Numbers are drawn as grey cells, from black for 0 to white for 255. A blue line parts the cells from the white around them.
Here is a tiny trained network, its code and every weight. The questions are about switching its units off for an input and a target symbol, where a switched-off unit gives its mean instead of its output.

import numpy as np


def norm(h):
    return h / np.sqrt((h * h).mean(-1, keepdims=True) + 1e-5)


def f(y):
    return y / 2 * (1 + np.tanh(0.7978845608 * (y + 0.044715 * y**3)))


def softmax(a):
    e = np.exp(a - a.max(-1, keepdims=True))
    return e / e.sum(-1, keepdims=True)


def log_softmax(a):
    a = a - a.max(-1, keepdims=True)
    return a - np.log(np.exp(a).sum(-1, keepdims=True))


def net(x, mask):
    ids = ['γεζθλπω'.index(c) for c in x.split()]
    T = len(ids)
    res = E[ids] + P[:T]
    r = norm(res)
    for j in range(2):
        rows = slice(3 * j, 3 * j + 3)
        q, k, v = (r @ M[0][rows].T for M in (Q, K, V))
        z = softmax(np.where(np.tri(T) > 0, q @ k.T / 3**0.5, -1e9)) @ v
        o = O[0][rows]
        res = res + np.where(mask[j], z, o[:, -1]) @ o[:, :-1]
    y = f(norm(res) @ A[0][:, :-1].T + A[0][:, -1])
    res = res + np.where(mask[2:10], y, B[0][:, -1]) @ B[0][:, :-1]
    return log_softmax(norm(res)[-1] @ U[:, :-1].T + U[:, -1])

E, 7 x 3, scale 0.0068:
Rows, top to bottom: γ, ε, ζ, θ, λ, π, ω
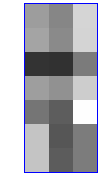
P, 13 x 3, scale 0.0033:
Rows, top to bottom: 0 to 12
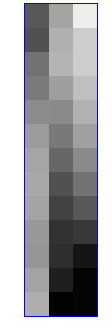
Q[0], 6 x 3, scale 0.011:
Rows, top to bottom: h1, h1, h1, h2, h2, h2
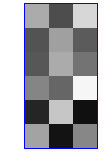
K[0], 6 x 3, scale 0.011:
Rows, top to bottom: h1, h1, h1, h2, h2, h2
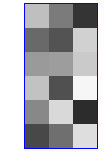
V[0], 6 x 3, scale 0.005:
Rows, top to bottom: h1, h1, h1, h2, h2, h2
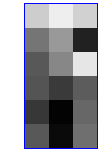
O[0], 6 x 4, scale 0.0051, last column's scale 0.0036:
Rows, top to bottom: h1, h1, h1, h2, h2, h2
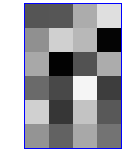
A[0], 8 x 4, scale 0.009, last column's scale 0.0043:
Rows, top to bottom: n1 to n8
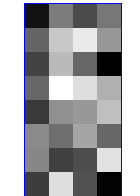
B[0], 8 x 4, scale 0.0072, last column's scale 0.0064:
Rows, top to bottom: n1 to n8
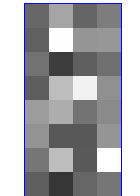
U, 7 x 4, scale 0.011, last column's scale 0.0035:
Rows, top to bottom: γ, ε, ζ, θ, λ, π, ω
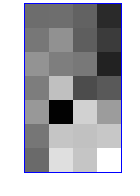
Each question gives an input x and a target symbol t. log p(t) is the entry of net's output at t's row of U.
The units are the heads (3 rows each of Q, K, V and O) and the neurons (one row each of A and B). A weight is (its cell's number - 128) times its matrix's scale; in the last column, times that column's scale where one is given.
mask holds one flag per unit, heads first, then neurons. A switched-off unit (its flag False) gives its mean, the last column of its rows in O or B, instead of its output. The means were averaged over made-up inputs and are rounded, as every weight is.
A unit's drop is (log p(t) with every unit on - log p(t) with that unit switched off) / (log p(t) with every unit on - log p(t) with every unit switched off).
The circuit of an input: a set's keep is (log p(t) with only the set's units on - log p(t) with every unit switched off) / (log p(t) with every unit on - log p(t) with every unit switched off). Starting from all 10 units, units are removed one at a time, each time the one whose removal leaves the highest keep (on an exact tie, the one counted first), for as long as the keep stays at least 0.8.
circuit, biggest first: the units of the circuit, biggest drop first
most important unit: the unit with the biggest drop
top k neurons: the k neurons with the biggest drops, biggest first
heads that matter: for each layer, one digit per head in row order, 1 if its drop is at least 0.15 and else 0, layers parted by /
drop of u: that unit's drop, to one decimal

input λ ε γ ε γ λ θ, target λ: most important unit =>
h1
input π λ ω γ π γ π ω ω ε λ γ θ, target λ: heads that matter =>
01
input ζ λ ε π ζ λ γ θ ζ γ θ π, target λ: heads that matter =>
01
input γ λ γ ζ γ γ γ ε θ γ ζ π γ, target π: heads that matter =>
10
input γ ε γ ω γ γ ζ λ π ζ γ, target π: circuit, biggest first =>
(h1, n7)
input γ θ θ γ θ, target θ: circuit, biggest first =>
(h2, h1)
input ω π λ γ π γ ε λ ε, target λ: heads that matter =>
00
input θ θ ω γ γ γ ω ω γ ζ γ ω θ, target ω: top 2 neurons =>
(n4, n7)
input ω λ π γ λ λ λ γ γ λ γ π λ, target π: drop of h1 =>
1.2
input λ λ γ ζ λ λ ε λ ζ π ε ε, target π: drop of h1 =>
1.7
